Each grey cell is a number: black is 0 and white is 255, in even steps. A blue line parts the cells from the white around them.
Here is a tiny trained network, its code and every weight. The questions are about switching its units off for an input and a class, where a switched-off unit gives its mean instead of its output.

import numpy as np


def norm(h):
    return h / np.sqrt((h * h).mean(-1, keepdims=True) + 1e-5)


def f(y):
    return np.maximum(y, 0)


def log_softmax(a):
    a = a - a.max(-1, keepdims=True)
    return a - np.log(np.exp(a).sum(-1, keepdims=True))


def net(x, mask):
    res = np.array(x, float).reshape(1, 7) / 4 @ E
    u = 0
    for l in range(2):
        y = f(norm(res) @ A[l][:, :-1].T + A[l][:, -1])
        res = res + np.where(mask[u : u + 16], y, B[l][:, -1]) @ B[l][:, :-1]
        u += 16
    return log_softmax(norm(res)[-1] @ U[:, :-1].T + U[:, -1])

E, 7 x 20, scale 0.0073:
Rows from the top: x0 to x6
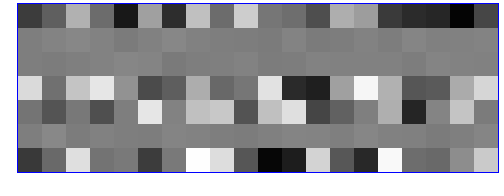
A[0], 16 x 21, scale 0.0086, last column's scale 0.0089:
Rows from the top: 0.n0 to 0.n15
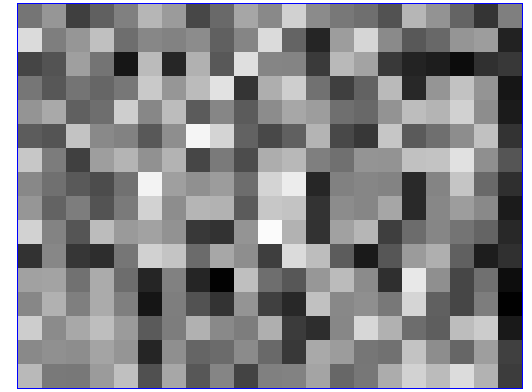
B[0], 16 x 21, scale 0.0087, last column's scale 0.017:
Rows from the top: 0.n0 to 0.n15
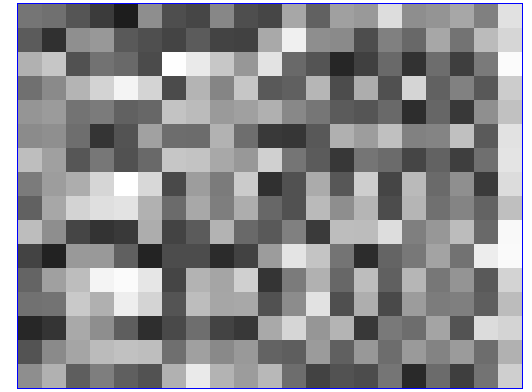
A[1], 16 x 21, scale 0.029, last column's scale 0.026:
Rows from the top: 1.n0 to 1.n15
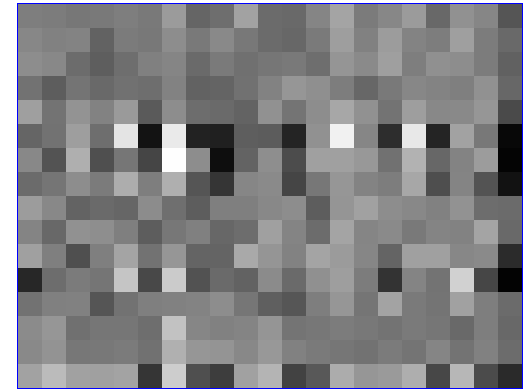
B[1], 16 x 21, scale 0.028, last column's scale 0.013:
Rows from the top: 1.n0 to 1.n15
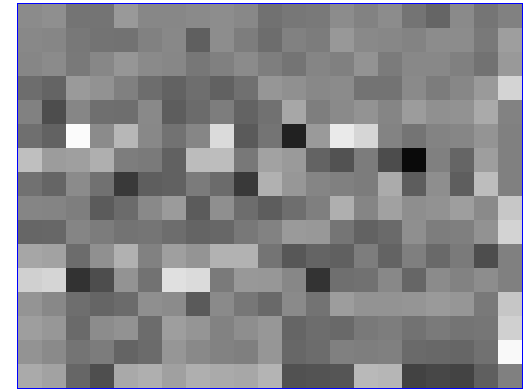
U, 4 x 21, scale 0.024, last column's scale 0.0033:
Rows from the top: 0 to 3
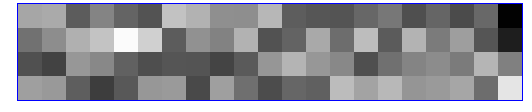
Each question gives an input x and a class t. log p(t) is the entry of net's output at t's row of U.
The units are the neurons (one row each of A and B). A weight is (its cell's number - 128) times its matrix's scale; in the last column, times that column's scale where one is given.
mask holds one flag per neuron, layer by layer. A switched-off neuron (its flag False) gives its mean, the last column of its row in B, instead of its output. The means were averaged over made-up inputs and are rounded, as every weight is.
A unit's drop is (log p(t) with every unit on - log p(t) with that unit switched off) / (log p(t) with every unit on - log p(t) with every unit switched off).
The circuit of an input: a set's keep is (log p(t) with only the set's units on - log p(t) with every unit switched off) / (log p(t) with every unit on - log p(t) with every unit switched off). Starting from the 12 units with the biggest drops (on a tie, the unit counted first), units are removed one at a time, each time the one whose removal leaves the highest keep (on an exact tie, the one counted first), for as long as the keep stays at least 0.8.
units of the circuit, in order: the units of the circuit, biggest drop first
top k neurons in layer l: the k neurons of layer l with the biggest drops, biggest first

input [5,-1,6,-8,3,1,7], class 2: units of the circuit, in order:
(0.n10)
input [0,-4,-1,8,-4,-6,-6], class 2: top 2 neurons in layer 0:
(0.n1 0.n13)
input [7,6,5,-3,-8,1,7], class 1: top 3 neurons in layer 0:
(0.n12 0.n6 0.n15)
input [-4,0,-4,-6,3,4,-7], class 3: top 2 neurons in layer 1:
(1.n8 1.n9)
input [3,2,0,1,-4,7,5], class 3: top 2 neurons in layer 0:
(0.n5 0.n7)
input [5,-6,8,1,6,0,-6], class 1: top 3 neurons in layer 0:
(0.n7 0.n8 0.n6)
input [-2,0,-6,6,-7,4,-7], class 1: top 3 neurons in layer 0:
(0.n11 0.n12 0.n5)
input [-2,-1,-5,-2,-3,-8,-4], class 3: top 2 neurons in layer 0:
(0.n0 0.n9)
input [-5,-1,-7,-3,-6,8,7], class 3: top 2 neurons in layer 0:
(0.n5 0.n2)
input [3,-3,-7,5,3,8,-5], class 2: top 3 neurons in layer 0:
(0.n1 0.n13 0.n5)
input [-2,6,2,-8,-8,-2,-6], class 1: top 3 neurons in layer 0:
(0.n11 0.n12 0.n13)
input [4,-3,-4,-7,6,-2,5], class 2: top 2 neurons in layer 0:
(0.n10 0.n11)
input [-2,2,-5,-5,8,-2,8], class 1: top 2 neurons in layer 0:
(0.n3 0.n9)
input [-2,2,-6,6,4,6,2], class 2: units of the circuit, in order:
(0.n13)
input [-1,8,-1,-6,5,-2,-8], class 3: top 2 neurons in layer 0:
(0.n0 0.n9)
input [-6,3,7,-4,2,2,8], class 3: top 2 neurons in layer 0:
(0.n5 0.n2)
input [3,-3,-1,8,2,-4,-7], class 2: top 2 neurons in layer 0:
(0.n1 0.n13)
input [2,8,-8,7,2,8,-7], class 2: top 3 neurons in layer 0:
(0.n1 0.n13 0.n5)
